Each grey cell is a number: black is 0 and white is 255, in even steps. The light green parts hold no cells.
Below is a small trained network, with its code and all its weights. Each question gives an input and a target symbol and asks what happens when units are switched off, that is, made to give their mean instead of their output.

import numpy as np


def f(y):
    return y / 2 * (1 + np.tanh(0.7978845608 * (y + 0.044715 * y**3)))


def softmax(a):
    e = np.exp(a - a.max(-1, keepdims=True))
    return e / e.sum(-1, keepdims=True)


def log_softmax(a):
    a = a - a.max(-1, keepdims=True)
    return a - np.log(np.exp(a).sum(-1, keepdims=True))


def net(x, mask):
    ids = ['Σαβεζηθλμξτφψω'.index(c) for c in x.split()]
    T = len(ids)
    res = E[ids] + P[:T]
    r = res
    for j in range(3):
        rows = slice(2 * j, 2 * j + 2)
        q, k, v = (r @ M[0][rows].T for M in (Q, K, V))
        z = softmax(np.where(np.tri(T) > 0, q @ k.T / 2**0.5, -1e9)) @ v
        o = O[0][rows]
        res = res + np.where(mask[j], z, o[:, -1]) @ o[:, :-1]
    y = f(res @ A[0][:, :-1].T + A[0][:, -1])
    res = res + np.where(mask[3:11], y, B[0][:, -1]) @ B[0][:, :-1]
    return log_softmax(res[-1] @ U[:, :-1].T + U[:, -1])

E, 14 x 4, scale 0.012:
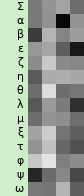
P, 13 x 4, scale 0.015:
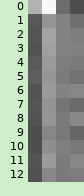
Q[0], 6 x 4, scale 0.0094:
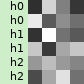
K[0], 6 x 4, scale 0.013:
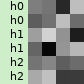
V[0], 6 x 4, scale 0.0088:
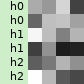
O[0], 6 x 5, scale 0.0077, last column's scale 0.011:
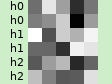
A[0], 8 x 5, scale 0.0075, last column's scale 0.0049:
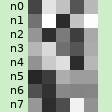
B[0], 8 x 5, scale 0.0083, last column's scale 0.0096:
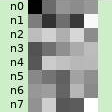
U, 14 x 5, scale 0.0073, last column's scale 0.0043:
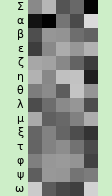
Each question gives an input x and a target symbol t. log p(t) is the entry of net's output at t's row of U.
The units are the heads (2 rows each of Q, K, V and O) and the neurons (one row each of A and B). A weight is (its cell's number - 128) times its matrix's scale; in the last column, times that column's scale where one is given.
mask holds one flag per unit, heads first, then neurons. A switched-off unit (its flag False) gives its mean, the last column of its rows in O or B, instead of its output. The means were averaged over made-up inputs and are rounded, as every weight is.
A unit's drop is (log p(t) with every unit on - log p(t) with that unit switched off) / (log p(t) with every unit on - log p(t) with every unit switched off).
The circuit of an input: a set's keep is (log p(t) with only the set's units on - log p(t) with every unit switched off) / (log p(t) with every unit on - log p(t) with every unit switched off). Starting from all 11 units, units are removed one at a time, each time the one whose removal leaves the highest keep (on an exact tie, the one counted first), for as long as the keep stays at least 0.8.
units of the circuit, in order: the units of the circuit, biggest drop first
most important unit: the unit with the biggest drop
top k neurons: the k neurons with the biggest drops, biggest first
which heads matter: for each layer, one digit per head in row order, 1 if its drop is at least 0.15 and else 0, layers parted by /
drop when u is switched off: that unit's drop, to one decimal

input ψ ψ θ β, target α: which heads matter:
010
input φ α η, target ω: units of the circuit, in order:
[h2; n4]
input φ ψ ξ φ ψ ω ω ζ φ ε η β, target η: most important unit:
h1
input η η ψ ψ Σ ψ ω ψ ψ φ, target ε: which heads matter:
111
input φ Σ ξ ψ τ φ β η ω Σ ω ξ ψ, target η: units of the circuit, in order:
[h1; n2; n1]
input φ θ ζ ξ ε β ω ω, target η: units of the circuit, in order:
[h1; n2; n1]
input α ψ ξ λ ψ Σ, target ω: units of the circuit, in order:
[n4; h2; n0]
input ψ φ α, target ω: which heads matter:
100
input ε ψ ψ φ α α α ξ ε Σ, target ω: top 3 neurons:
[n7; n4; n3]
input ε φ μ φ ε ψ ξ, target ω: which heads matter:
011
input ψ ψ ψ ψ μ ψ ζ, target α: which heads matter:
010
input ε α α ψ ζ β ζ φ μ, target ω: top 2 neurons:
[n7; n4]
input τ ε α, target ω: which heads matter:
000
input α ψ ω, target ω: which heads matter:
001
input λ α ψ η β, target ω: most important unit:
n1
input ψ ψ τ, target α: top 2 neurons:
[n1; n7]
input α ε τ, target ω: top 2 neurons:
[n1; n4]
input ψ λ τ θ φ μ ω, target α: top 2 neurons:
[n7; n0]
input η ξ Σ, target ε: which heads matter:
110
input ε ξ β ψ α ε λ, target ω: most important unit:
h2
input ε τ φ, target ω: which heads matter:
011
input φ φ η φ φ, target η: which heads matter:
110
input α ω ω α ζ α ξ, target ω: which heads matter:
000
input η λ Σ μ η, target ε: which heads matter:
111
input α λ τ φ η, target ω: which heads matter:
001
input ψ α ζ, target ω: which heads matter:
100
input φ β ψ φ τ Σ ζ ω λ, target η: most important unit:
h1
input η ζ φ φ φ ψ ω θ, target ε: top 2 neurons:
[n4; n0]
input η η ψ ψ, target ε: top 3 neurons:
[n4; n0; n1]
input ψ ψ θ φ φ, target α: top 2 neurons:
[n1; n7]
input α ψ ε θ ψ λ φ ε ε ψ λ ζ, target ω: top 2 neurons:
[n1; n4]
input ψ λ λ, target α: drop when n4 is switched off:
0.0
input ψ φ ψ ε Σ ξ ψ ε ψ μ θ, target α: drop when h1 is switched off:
0.4
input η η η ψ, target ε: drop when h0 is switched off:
0.6
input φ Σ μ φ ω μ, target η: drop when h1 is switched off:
0.8
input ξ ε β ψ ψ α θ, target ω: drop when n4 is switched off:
0.2
